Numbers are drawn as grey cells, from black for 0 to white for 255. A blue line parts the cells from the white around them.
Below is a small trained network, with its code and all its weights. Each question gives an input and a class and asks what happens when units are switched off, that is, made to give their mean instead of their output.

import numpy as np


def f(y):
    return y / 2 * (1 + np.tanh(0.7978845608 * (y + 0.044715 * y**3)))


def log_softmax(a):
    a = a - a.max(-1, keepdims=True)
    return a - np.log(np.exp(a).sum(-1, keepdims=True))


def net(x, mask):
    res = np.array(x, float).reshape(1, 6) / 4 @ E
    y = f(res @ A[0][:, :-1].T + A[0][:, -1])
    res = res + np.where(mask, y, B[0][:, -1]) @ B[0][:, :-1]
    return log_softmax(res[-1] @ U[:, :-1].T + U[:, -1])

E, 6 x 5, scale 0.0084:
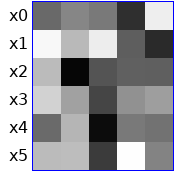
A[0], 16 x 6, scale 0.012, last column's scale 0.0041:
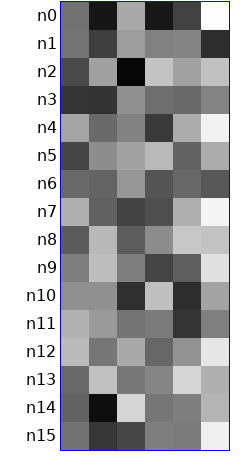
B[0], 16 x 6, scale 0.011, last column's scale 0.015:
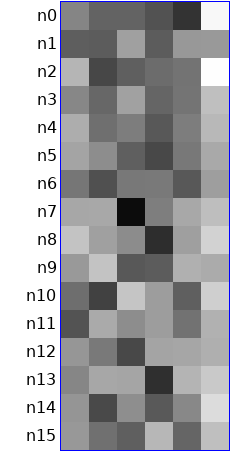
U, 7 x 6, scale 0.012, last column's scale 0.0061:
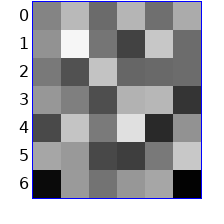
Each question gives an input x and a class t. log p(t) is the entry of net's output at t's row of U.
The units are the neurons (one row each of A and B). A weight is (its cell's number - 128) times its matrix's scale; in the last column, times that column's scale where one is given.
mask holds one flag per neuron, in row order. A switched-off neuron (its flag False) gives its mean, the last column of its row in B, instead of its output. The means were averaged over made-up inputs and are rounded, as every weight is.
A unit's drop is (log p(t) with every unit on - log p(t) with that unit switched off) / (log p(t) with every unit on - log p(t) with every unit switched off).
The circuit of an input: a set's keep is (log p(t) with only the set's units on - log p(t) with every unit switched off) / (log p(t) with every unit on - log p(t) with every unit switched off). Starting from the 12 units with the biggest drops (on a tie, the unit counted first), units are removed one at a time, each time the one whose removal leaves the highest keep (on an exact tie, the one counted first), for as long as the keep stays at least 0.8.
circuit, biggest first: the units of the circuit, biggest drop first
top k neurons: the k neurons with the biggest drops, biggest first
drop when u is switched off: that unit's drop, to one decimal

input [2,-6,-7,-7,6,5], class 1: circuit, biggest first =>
n13
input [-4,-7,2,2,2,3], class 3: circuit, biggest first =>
n0, n15
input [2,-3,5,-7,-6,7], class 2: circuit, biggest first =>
n7, n8
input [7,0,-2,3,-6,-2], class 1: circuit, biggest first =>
n2, n13
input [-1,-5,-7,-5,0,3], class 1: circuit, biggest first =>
n0, n13
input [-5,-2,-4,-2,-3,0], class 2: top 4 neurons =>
n7, n9, n8, n12
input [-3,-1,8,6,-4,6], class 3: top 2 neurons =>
n7, n0
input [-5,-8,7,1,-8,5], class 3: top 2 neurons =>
n15, n0
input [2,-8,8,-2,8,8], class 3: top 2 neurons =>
n15, n0
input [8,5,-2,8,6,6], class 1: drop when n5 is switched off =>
0.0
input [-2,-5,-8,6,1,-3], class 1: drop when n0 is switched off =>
0.1
